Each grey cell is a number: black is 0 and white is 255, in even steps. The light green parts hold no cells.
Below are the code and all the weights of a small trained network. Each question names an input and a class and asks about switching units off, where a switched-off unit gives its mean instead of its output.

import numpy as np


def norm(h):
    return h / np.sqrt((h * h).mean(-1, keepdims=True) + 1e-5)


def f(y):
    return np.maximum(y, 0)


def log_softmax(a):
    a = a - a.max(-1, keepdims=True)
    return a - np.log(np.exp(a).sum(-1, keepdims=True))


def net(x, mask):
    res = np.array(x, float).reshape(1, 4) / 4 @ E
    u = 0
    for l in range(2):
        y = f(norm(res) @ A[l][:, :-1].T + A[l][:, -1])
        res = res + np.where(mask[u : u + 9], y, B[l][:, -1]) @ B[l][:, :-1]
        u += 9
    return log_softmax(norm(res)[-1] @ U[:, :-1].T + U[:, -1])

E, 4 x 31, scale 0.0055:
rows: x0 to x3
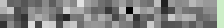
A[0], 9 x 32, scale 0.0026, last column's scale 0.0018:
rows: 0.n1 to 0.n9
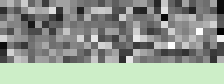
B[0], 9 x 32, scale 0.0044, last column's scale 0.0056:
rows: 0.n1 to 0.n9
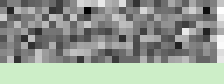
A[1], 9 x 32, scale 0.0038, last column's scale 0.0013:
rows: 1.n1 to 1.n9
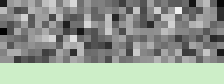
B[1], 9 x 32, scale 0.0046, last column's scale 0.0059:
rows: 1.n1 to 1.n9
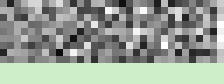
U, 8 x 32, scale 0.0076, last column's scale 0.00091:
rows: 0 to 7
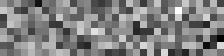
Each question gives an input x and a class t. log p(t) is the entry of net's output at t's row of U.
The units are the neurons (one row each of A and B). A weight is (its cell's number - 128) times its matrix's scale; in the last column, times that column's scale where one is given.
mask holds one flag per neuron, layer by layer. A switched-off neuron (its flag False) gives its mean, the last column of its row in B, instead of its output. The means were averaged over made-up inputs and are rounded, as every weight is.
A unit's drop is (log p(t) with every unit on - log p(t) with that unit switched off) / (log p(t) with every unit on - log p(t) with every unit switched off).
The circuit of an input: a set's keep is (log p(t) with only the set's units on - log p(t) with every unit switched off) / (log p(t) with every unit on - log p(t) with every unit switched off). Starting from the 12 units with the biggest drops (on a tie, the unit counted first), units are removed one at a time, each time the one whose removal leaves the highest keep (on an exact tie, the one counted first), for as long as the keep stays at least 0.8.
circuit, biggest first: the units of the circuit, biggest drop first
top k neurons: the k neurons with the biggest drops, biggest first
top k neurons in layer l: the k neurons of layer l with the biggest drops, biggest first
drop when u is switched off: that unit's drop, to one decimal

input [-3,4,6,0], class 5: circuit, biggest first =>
0.n3
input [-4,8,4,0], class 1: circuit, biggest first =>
1.n2, 0.n7
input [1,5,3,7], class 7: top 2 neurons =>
1.n6, 1.n1
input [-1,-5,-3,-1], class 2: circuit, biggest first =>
1.n3, 0.n6
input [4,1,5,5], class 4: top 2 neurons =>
0.n7, 1.n5
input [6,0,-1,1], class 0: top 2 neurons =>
0.n5, 0.n9
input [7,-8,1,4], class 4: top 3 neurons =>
0.n7, 1.n4, 0.n6
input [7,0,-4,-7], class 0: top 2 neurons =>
0.n5, 0.n6
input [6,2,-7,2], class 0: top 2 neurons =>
0.n6, 1.n6
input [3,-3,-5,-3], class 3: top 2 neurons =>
0.n2, 0.n4
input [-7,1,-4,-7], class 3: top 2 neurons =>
1.n8, 0.n1
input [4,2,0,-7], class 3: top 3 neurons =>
1.n8, 0.n4, 0.n2
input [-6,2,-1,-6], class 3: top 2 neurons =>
1.n8, 0.n1
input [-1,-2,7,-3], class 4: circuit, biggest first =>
0.n7
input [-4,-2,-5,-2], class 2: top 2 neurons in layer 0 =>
0.n9, 0.n6
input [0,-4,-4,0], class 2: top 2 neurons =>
0.n6, 1.n3
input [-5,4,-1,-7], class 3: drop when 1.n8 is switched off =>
0.1
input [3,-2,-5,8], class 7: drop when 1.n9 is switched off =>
0.0
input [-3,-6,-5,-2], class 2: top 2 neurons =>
1.n3, 0.n6
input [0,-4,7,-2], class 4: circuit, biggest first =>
1.n4
